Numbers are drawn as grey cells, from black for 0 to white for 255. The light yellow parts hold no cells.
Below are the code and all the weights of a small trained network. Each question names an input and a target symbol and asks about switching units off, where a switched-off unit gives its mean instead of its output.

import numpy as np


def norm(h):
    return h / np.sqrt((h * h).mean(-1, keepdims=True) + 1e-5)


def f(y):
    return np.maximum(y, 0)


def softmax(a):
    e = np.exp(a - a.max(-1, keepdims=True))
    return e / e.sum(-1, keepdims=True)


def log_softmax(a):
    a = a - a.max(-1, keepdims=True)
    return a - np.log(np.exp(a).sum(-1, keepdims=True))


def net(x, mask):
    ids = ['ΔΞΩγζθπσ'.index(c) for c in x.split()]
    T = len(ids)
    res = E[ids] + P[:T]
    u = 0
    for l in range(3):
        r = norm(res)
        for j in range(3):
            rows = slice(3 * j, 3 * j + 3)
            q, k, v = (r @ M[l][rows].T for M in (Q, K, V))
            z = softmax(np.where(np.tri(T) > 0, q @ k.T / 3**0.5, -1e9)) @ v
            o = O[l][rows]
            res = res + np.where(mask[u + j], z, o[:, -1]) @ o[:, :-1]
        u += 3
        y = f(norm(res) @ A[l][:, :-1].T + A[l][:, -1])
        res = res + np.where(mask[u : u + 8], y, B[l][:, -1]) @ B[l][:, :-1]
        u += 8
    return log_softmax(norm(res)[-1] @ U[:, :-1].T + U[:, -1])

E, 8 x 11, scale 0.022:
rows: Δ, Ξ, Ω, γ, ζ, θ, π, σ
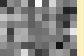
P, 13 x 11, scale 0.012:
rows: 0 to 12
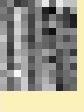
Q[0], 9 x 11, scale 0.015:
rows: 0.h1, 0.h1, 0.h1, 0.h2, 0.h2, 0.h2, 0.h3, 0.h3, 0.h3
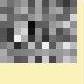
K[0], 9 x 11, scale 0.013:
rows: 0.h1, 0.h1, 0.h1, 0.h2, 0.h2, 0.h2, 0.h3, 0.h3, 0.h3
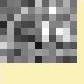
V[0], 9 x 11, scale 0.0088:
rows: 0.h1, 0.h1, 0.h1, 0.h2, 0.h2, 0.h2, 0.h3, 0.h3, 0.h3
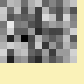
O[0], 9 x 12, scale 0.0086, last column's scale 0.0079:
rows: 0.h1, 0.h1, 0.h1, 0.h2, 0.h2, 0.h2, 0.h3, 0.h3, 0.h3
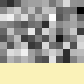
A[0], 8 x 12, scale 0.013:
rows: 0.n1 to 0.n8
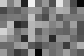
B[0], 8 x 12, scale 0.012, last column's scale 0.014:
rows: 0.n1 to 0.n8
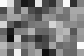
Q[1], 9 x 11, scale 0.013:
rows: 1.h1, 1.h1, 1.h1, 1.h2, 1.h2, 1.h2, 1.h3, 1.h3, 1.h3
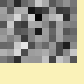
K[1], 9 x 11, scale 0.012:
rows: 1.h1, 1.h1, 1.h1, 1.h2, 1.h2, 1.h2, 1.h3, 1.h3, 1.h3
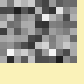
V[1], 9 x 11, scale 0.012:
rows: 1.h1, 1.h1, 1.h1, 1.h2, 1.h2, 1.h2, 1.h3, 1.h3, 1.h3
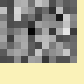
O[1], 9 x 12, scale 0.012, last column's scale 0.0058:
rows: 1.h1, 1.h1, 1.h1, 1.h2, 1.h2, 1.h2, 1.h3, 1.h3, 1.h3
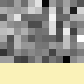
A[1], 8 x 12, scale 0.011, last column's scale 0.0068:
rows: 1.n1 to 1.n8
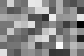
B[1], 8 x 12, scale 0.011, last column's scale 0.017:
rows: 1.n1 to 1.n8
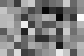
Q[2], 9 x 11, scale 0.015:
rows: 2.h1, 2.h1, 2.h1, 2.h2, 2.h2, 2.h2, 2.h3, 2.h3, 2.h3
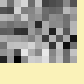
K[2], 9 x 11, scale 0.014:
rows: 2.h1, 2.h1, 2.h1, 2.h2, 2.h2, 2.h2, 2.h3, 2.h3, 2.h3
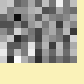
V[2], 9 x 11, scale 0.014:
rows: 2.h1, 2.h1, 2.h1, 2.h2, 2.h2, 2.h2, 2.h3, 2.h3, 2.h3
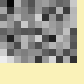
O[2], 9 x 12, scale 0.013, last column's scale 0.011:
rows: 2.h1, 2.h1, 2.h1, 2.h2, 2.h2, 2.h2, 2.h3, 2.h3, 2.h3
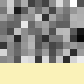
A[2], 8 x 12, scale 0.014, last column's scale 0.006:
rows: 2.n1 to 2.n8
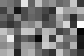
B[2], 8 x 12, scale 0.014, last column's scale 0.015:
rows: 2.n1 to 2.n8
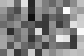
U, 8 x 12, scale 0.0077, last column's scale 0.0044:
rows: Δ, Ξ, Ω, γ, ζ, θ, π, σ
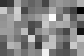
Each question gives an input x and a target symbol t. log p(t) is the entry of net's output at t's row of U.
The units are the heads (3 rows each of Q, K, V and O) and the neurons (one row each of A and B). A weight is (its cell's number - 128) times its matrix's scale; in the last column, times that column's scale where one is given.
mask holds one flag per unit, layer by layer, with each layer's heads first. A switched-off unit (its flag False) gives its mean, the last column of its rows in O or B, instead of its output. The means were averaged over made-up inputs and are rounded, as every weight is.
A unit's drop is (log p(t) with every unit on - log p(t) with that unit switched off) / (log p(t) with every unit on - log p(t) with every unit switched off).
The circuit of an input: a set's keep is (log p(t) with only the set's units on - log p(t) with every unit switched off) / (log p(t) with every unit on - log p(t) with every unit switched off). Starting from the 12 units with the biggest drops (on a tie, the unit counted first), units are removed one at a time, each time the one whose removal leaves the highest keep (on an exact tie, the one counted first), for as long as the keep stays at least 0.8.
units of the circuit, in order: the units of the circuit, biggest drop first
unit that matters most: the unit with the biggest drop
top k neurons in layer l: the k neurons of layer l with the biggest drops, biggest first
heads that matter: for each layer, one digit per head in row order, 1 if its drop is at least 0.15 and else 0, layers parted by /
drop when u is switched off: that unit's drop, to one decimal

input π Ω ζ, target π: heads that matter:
010 / 000 / 000
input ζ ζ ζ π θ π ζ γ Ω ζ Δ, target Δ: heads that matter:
100 / 000 / 001
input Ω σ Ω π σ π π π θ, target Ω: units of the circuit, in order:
(0.h3, 1.h1)
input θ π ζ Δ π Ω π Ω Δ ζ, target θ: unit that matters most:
1.h2
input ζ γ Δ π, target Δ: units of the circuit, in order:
(0.h1, 1.n3)
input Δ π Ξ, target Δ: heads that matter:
100 / 000 / 011
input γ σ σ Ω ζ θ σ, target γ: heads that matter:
001 / 110 / 000
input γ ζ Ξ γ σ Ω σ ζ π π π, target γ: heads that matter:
001 / 110 / 100
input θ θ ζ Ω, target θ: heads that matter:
001 / 010 / 000
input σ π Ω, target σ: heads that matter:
000 / 100 / 100
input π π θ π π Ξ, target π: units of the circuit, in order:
(0.h2, 1.h1)
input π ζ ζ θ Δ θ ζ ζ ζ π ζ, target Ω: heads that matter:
101 / 010 / 000
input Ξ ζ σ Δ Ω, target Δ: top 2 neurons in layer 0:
(0.n6, 0.n2)
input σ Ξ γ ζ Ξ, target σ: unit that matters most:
2.h1
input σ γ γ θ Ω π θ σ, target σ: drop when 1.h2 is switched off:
0.1
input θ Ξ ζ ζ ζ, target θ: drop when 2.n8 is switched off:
0.2
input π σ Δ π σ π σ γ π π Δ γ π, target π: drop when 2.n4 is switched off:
-0.1
